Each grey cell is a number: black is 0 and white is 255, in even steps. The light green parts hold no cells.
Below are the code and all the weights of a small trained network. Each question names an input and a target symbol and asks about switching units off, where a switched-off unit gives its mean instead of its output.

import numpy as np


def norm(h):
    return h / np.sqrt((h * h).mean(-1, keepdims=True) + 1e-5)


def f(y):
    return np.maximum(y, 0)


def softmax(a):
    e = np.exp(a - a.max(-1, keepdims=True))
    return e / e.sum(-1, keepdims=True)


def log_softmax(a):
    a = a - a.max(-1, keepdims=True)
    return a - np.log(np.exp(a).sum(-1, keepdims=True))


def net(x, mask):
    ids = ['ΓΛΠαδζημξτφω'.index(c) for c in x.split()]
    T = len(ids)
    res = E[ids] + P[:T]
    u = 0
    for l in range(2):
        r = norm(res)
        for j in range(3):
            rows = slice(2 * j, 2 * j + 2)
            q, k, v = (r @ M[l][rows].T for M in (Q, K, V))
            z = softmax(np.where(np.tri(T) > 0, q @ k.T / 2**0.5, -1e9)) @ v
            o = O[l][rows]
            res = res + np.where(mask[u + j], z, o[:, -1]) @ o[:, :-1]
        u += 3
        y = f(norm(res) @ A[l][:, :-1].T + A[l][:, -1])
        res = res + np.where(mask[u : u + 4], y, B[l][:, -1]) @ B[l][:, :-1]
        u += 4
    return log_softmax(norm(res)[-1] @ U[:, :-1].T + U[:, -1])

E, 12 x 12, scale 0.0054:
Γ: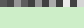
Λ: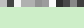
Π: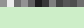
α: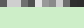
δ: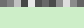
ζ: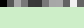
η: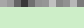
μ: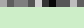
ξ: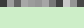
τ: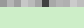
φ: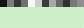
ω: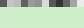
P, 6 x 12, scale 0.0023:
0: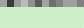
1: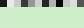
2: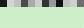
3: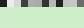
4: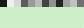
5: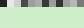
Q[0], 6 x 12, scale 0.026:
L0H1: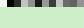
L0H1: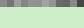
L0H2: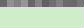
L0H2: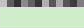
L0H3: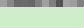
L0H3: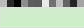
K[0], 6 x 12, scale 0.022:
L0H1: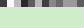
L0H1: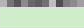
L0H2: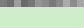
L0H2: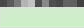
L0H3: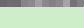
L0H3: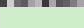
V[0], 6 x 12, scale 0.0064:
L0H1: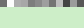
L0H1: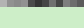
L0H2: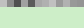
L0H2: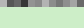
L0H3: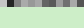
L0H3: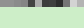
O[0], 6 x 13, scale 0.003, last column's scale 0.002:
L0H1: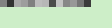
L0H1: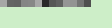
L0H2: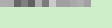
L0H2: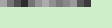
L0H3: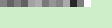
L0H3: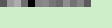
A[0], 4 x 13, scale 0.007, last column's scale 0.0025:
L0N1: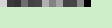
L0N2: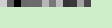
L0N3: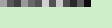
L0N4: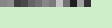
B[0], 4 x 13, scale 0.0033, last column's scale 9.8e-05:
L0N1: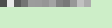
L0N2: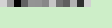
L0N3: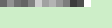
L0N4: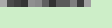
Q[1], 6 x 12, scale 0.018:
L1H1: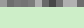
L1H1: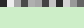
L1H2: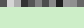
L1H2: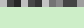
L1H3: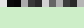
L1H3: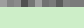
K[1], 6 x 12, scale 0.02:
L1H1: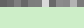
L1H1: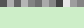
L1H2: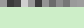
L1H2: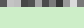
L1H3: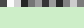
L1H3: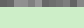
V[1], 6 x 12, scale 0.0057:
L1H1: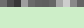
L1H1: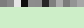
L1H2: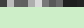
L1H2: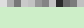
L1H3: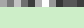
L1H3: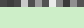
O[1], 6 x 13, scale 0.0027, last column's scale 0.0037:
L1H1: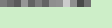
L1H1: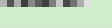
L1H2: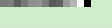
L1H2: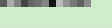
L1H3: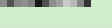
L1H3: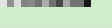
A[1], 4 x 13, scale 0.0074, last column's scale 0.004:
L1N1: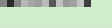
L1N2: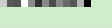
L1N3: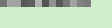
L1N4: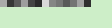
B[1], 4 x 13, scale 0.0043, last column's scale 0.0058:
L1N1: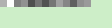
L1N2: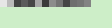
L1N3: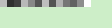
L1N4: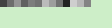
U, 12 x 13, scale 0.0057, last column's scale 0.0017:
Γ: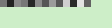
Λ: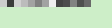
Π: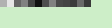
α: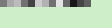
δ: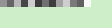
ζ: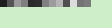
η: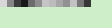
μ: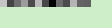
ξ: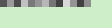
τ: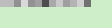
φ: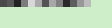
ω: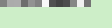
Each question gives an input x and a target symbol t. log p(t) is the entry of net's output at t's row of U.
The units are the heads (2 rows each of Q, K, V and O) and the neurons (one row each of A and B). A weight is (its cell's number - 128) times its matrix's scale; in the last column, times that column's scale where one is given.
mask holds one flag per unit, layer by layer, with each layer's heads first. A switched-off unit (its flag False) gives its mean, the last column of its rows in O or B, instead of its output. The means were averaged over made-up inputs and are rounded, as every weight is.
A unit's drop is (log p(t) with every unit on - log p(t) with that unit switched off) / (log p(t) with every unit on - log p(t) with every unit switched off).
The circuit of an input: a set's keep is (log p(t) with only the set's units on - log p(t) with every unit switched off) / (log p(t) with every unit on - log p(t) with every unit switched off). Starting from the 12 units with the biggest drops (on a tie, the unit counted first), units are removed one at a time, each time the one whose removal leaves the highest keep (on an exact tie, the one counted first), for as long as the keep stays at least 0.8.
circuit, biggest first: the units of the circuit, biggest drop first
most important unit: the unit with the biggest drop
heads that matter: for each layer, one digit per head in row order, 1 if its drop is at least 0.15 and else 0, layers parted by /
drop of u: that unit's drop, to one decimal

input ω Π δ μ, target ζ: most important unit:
L1H3
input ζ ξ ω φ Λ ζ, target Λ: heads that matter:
000 / 011
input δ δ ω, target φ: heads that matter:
000 / 001
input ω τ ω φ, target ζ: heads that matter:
001 / 001
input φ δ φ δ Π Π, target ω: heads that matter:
000 / 010
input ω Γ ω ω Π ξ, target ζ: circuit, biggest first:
[L1H3, L0H3]
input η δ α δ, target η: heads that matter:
010 / 000
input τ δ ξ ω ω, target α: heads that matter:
000 / 010
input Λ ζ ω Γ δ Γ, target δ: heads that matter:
000 / 011
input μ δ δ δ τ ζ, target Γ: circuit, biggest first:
[L0H3, L1H2]
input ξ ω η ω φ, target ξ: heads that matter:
000 / 100
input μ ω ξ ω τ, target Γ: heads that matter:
001 / 000
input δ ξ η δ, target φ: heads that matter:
000 / 001
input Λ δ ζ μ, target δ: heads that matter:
000 / 001
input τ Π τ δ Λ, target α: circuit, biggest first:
[L1H2]
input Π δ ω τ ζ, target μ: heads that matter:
100 / 000
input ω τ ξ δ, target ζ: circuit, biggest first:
[L0H3, L1H3]
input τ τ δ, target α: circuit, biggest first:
[L1H2, L1H3]
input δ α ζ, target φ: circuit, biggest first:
[L1H3, L0H3]
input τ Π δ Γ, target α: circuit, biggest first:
[L1H2]
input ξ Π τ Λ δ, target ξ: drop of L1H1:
1.0
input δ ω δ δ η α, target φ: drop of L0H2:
0.1
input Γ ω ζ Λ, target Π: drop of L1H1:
0.0
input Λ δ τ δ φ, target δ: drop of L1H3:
0.5
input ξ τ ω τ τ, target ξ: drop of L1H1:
1.0
